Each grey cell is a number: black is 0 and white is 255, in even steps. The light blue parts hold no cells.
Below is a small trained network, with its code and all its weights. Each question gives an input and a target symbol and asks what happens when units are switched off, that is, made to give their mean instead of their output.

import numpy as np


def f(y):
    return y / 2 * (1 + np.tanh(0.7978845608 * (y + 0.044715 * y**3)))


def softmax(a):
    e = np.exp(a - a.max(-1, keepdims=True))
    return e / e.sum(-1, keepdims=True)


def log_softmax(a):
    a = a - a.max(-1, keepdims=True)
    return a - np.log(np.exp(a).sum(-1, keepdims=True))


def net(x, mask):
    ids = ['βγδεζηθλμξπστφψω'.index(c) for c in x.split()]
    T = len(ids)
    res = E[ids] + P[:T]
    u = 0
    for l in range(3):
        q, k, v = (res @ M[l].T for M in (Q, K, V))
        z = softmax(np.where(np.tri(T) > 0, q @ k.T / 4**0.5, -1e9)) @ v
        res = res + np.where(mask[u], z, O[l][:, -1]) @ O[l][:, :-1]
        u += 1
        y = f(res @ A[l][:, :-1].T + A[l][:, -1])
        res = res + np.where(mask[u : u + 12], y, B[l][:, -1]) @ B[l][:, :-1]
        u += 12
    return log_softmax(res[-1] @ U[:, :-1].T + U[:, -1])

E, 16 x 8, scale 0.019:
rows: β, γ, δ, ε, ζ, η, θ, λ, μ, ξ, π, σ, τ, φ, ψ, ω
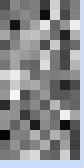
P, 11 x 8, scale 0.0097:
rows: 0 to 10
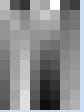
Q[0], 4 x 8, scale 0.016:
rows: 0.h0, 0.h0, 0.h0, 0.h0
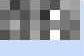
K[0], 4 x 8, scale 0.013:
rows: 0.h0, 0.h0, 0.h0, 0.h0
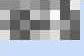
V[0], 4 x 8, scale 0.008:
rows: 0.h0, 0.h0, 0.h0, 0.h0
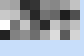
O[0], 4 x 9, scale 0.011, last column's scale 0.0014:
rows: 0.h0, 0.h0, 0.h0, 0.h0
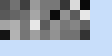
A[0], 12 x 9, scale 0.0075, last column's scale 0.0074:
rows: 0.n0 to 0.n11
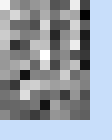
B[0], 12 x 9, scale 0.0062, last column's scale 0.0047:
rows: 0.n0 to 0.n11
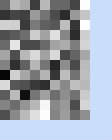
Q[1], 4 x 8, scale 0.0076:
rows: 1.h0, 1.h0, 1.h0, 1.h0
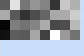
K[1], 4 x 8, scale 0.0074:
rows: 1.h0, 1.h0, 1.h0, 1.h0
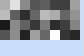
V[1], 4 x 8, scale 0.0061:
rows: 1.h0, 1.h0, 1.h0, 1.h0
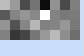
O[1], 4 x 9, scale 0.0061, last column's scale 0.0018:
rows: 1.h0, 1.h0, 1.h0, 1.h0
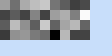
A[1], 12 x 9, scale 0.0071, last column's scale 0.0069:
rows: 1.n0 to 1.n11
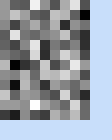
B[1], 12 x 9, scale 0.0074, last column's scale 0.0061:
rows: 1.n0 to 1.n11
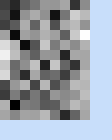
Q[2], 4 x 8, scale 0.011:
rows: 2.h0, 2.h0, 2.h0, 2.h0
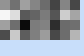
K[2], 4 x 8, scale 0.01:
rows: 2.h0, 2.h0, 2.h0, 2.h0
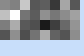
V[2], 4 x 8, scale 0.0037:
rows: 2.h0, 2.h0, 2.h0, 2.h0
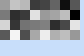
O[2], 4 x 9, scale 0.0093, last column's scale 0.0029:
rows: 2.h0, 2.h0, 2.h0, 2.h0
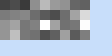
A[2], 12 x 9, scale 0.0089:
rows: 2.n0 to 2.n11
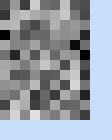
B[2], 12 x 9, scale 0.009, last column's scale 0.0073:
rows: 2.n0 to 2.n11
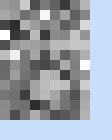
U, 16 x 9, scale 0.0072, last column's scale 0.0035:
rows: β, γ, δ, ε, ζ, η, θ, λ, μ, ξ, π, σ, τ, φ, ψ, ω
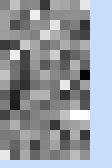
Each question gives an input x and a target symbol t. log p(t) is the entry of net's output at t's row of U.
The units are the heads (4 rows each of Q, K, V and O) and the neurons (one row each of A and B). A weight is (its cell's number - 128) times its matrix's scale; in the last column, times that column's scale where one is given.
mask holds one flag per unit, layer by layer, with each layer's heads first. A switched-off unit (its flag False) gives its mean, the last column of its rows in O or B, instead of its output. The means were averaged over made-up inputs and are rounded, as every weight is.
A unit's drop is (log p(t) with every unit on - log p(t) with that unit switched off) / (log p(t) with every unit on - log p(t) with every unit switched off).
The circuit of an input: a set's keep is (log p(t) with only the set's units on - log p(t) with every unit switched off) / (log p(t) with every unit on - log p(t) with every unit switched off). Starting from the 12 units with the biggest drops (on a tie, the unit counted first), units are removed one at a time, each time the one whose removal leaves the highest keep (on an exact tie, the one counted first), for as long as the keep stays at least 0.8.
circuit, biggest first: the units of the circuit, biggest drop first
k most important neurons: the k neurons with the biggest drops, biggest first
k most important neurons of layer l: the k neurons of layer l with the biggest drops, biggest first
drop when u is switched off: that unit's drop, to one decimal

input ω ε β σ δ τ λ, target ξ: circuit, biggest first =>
(0.h0; 2.h0; 0.n3)
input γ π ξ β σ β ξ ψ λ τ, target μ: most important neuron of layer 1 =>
(1.n3)
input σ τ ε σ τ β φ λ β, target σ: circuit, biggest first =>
(0.h0; 1.n2)
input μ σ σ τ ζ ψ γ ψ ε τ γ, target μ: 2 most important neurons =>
(2.n9; 1.n3)
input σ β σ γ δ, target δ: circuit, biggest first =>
(0.n8; 1.n6)
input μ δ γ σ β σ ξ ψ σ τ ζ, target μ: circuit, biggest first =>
(0.h0; 2.n9)
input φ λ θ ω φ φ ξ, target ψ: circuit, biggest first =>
(0.h0; 2.n10)
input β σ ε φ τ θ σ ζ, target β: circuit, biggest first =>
(2.h0; 0.h0)
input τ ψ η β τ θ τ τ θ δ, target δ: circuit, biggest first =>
(1.n6; 0.n8; 2.n8)
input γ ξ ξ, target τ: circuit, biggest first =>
(0.h0; 2.n0; 0.n2)
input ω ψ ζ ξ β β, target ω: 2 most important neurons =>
(1.n1; 1.n7)
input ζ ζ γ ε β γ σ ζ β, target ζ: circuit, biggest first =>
(0.h0; 1.n1)
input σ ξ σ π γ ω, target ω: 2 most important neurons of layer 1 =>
(1.n7; 1.n1)
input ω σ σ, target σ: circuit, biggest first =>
(0.h0)
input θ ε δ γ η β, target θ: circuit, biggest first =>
(0.h0; 2.n3)
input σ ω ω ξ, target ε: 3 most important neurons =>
(0.n1; 0.n8; 0.n0)
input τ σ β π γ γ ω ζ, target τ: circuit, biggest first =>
(0.h0; 1.n4; 2.n0)
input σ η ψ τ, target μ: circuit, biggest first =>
(0.n2; 0.h0; 1.h0)
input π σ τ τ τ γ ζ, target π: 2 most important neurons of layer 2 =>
(2.n3; 2.n10)
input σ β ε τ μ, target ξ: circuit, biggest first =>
(0.h0; 2.h0)
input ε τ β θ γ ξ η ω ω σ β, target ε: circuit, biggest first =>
(0.h0; 2.n1; 0.n10; 1.n7)
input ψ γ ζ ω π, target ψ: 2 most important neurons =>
(1.n11; 2.n10)
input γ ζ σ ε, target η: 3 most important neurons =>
(0.n0; 0.n2; 0.n9)
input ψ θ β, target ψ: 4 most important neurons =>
(1.n11; 2.n10; 0.n2; 0.n7)
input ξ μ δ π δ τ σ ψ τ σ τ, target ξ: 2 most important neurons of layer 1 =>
(1.n4; 1.n6)
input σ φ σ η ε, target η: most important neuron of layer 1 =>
(1.n3)
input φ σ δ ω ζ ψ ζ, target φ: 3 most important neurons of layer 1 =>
(1.n3; 1.n1; 1.n11)
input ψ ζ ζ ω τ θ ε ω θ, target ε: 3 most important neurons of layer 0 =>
(0.n1; 0.n0; 0.n8)
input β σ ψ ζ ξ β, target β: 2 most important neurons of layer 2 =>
(2.n10; 2.n2)
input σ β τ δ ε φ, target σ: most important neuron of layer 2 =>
(2.n6)
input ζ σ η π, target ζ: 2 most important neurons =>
(1.n3; 1.n1)
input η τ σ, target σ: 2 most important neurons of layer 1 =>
(1.n3; 1.n6)
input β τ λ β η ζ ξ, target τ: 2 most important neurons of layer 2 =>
(2.n0; 2.n2)
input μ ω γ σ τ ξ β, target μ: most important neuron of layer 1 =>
(1.n3)
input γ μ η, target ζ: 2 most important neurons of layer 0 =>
(0.n6; 0.n5)
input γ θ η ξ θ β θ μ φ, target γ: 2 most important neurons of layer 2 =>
(2.n11; 2.n8)
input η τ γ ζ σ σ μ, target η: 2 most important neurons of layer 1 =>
(1.n3; 1.n1)
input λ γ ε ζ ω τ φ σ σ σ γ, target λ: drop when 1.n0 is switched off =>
0.0
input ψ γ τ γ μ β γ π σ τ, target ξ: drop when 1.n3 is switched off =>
0.1
